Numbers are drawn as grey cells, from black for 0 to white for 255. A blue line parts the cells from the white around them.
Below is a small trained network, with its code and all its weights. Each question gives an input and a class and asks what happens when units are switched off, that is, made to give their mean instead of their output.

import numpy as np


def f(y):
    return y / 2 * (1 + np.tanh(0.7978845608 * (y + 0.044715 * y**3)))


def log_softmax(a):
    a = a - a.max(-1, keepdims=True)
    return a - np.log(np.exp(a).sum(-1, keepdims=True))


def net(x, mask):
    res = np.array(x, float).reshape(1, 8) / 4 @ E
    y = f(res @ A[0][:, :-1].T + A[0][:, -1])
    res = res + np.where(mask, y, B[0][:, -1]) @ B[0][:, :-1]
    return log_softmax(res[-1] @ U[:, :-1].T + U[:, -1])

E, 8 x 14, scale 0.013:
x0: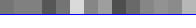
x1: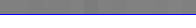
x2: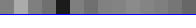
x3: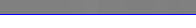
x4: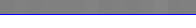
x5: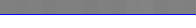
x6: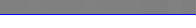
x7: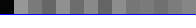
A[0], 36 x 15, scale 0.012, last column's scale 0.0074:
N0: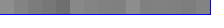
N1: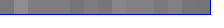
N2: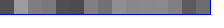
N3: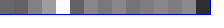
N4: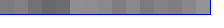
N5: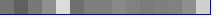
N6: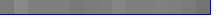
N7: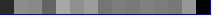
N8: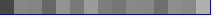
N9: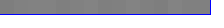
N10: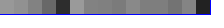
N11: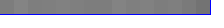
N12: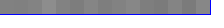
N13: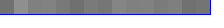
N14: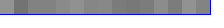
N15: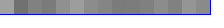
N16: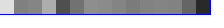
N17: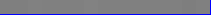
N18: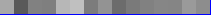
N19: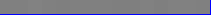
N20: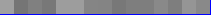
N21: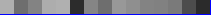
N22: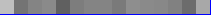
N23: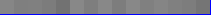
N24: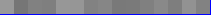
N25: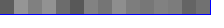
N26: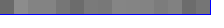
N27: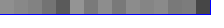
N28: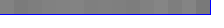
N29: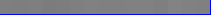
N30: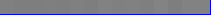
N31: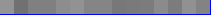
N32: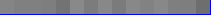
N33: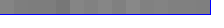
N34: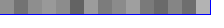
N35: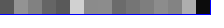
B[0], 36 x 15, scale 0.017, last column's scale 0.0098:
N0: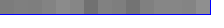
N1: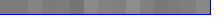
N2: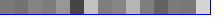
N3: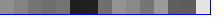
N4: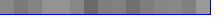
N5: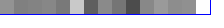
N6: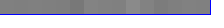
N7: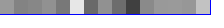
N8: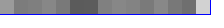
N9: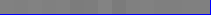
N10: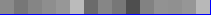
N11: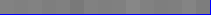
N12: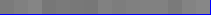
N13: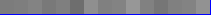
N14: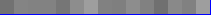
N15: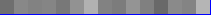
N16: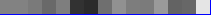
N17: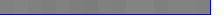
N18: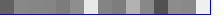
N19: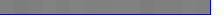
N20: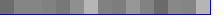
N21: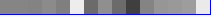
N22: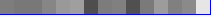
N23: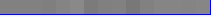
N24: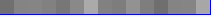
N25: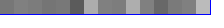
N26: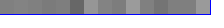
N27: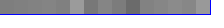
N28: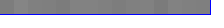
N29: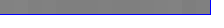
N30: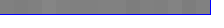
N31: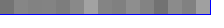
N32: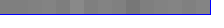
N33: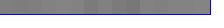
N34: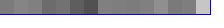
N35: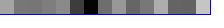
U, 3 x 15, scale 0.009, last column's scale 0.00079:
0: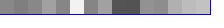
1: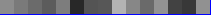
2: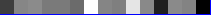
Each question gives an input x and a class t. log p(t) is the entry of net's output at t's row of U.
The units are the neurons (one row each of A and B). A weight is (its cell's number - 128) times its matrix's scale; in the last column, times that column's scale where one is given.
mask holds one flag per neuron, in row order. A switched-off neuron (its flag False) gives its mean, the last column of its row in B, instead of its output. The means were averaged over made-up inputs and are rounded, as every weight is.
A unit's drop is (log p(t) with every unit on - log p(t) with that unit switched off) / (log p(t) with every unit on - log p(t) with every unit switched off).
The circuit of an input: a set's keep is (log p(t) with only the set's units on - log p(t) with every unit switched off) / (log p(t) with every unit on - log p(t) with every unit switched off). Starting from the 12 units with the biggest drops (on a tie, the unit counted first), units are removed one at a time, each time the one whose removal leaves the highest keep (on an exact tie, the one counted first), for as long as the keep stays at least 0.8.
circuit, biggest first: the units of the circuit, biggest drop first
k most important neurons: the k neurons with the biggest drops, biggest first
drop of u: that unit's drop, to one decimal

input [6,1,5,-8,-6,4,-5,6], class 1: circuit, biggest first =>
[N35]
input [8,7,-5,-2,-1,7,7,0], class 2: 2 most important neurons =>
[N18, N21]
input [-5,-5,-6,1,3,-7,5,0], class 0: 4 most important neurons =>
[N21, N5, N16, N35]
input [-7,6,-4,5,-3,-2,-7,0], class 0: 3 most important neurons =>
[N21, N5, N16]
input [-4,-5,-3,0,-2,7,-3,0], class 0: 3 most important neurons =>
[N21, N16, N5]
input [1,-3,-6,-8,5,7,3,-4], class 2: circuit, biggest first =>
[N18, N7]
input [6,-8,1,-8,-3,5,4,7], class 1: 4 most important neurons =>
[N35, N21, N8, N5]
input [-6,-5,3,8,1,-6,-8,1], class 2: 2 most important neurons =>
[N3, N35]
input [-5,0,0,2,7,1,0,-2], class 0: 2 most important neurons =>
[N21, N3]
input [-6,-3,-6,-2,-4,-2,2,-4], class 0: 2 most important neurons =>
[N21, N5]
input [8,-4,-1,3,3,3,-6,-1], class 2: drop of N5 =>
0.1
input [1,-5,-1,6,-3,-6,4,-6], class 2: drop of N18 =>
0.2
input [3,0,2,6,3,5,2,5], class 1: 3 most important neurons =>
[N21, N35, N5]
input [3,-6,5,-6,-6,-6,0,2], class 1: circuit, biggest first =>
[N21]
